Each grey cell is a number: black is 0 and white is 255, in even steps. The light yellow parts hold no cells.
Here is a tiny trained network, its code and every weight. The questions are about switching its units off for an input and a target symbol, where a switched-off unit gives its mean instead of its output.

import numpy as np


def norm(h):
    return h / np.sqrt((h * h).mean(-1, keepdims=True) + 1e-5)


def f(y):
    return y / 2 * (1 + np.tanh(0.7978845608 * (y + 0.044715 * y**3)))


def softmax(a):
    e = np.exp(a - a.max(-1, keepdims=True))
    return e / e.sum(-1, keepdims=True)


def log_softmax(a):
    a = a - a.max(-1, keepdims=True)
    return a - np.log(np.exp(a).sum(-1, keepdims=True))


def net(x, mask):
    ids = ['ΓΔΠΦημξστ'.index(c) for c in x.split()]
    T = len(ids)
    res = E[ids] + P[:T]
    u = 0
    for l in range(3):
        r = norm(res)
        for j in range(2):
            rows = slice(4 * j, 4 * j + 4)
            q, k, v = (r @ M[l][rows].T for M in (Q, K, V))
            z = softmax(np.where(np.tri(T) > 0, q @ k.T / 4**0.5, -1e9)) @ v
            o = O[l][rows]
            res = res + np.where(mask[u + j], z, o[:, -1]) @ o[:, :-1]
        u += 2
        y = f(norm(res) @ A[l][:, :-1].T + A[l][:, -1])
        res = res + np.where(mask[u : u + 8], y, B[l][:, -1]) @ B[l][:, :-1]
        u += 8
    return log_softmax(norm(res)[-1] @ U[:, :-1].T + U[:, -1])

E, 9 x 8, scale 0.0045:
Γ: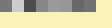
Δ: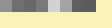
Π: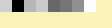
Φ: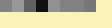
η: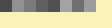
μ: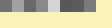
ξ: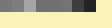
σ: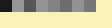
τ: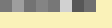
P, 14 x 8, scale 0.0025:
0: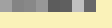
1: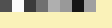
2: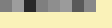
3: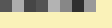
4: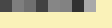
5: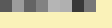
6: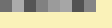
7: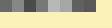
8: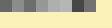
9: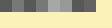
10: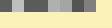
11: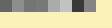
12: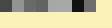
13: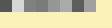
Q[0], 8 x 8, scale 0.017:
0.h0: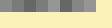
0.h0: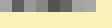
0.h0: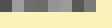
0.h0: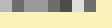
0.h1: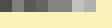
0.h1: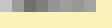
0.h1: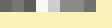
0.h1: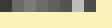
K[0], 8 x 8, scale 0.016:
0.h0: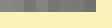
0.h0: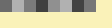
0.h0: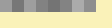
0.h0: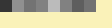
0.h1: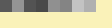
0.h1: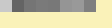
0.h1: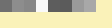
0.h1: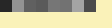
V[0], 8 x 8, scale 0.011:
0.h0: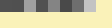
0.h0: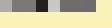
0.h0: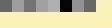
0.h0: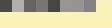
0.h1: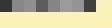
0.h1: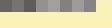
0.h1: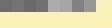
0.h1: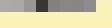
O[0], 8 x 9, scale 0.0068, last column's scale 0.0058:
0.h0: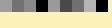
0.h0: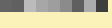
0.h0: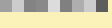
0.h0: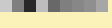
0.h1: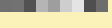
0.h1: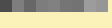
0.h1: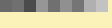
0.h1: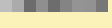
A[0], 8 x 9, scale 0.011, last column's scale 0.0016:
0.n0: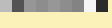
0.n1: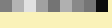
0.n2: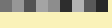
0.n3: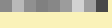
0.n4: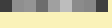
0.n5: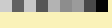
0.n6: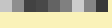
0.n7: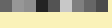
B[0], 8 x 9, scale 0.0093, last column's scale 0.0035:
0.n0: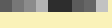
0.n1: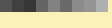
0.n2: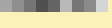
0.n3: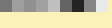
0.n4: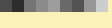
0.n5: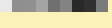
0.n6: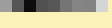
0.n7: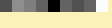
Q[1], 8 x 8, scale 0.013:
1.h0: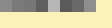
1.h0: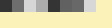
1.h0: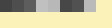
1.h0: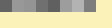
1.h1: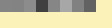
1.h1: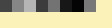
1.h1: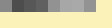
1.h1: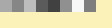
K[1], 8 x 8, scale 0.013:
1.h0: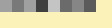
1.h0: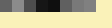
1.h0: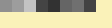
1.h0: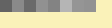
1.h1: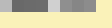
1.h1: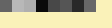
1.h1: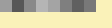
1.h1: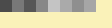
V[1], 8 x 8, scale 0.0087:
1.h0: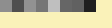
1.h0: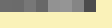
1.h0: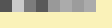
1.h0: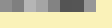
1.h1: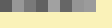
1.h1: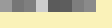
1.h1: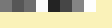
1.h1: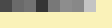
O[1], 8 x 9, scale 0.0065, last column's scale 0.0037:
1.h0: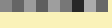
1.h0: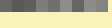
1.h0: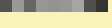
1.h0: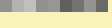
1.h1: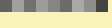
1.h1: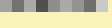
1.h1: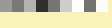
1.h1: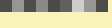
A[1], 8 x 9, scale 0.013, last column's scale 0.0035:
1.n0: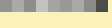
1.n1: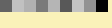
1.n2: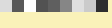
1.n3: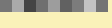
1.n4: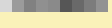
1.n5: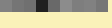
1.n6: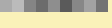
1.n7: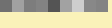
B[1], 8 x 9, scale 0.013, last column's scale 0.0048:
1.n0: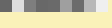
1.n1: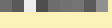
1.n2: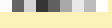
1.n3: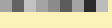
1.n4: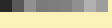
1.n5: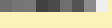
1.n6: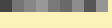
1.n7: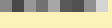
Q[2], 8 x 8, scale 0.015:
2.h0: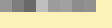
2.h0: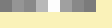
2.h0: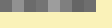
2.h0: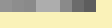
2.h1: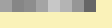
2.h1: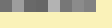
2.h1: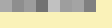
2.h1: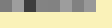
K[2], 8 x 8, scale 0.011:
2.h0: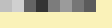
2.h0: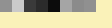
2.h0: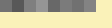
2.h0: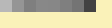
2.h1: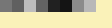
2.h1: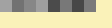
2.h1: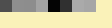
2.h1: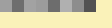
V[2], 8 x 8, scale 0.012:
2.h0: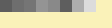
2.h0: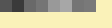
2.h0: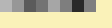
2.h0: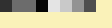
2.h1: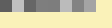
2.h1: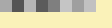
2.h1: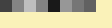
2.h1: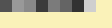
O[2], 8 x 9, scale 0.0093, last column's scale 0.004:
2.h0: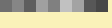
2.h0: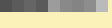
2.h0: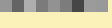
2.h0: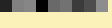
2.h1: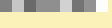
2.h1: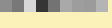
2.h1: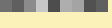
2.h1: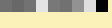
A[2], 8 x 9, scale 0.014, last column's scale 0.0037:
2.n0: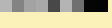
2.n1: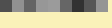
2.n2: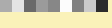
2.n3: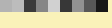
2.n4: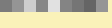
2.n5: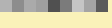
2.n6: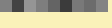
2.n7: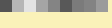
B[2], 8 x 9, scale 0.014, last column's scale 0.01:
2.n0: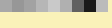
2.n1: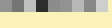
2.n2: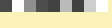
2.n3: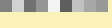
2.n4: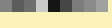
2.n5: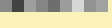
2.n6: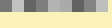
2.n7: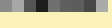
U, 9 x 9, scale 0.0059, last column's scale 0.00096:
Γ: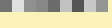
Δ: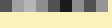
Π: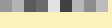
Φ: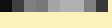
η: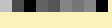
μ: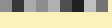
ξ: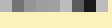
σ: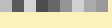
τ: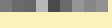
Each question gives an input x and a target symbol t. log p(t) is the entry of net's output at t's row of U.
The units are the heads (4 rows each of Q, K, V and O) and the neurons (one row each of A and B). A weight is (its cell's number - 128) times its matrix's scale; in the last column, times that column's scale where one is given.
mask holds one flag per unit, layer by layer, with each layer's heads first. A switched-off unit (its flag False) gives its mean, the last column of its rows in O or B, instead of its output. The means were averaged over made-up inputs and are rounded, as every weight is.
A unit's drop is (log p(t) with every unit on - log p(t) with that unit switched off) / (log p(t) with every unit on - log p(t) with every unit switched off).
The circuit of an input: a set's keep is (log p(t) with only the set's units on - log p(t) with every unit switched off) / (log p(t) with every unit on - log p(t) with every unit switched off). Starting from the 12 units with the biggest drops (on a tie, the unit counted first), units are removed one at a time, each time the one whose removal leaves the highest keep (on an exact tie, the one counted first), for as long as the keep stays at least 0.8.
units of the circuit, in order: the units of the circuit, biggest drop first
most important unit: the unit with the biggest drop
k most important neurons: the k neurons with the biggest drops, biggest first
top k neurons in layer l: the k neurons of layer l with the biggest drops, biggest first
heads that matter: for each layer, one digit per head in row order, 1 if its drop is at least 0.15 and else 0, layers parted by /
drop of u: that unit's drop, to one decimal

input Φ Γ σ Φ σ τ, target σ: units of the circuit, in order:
1.h1, 0.h0, 1.n2
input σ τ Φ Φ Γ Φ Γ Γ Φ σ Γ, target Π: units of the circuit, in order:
0.h0, 1.n3, 2.n3
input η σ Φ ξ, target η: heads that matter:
10 / 00 / 00
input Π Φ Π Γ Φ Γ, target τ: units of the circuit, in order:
0.h0, 2.h0, 2.h1, 1.h1
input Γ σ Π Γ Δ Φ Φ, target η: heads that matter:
11 / 01 / 00
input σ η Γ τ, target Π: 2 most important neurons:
0.n6, 1.n3
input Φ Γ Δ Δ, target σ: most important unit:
1.h1
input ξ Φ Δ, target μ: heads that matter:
01 / 00 / 00
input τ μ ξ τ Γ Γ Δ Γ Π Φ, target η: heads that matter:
11 / 00 / 00
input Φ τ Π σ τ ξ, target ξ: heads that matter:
01 / 00 / 10
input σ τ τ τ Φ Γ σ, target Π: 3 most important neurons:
0.n6, 1.n3, 2.n3
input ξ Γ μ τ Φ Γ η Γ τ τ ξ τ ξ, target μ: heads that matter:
11 / 00 / 00
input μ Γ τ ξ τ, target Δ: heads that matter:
10 / 00 / 00
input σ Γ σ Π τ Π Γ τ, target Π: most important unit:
2.h1
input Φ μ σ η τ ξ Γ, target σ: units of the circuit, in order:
0.h0, 1.h1, 1.n2
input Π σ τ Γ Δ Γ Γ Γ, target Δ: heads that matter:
01 / 01 / 01
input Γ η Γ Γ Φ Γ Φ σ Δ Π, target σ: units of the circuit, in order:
1.h1, 1.n2
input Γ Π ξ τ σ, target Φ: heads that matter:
11 / 01 / 00
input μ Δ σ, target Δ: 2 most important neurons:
1.n1, 2.n4
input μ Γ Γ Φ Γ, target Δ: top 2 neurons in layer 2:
2.n4, 2.n7
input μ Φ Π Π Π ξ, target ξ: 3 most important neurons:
0.n5, 2.n0, 2.n2
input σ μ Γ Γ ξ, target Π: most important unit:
0.h0
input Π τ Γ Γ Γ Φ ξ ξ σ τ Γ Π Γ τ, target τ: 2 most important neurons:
0.n7, 1.n2
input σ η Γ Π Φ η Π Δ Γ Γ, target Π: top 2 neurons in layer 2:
2.n3, 2.n2
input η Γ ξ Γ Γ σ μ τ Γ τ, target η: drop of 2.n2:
0.1
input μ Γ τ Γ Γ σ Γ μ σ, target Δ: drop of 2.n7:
0.2
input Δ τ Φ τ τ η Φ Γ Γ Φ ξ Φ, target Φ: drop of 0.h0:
0.7
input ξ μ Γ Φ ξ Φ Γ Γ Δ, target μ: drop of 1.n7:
0.0
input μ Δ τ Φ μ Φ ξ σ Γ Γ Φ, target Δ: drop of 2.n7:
0.1
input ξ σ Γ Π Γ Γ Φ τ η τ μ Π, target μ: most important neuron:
2.n2
